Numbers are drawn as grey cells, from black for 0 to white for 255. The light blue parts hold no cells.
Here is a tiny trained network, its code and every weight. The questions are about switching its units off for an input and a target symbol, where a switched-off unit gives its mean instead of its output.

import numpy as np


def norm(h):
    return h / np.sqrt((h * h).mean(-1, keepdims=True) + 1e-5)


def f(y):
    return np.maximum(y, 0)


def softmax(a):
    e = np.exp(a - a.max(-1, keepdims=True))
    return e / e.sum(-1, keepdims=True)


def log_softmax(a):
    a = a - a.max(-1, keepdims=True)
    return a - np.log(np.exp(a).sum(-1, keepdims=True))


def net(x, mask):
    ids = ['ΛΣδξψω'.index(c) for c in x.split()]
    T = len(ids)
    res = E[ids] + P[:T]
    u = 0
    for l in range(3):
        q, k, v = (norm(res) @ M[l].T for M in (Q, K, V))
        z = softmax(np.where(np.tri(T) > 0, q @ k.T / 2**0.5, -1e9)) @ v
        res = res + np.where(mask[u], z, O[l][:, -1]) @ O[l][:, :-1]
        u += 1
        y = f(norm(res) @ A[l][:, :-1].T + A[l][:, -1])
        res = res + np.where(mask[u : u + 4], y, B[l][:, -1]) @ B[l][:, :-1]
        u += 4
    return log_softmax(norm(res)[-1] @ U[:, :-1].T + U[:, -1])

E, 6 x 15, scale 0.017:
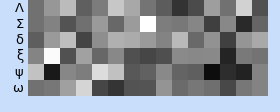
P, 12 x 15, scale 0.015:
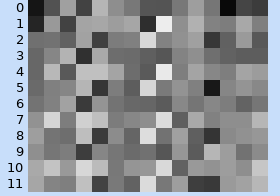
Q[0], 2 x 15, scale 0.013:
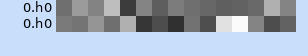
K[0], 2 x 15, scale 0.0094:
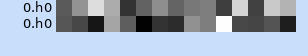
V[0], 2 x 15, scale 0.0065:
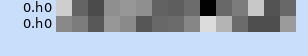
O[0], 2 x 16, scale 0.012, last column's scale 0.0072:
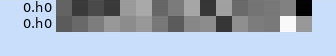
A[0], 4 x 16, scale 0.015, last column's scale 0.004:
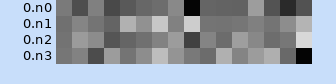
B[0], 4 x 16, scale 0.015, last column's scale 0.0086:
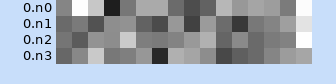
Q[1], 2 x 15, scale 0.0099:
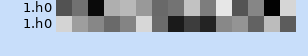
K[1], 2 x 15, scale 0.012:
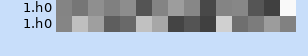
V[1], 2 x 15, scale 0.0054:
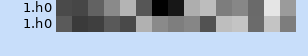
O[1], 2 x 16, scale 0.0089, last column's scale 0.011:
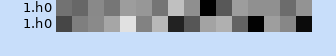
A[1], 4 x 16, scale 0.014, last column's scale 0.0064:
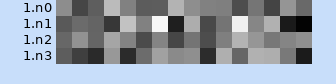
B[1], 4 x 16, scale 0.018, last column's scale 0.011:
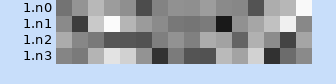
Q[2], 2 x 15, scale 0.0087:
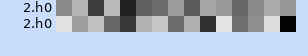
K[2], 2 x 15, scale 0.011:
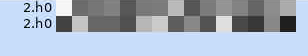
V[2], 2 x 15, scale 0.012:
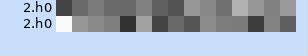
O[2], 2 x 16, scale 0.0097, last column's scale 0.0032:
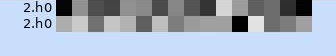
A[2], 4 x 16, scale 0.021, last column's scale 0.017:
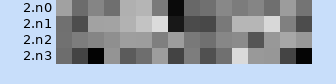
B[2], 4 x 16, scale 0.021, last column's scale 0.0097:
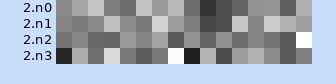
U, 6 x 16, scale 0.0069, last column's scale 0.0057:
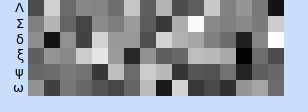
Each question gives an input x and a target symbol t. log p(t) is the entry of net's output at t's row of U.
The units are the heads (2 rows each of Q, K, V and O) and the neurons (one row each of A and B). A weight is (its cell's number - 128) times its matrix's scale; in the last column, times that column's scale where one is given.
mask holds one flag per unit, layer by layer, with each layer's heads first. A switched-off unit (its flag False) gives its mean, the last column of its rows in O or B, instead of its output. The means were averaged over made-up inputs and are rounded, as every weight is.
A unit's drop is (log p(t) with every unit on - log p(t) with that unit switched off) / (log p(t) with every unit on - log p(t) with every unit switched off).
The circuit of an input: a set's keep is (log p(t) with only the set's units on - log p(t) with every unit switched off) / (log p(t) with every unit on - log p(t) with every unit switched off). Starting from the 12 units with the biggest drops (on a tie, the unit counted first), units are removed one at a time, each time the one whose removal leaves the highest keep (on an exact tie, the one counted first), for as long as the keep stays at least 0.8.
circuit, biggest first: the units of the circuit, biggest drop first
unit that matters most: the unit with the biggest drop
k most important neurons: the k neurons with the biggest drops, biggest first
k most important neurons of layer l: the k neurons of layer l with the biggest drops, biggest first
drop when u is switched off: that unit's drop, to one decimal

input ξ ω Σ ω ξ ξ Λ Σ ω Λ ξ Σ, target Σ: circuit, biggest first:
[0.h0 0.n0]
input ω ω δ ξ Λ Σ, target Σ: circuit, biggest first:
[0.n0 0.h0]
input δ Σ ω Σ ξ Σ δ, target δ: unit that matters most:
2.n2
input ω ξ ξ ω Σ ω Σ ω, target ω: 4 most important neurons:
[1.n2 0.n0 2.n2 1.n0]
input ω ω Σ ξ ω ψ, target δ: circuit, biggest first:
[0.h0 2.n2]
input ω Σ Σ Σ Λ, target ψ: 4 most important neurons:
[0.n3 0.n0 1.n0 0.n2]
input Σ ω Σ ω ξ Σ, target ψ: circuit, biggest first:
[0.n0 1.h0 1.n0]
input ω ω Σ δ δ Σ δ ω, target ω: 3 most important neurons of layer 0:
[0.n0 0.n2 0.n3]
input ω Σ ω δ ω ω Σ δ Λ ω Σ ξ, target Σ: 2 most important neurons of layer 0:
[0.n0 0.n1]
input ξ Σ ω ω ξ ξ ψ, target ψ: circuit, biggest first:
[2.n0 1.n0]
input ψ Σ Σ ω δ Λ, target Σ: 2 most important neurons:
[0.n0 0.n3]
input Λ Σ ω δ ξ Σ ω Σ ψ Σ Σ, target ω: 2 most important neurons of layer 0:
[0.n1 0.n3]
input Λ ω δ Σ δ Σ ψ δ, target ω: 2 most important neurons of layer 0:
[0.n0 0.n2]
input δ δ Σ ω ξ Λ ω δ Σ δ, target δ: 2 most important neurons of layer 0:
[0.n2 0.n0]
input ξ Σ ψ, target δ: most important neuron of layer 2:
[2.n2]
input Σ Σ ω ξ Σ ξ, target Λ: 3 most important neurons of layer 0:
[0.n0 0.n1 0.n3]
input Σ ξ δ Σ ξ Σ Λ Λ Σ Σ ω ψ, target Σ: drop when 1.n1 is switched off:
0.0
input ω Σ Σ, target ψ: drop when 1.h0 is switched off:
0.2
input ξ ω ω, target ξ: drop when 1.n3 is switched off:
1.1
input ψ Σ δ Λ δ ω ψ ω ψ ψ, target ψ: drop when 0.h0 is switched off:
0.3
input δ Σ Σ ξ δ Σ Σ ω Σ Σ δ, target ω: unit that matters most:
0.h0
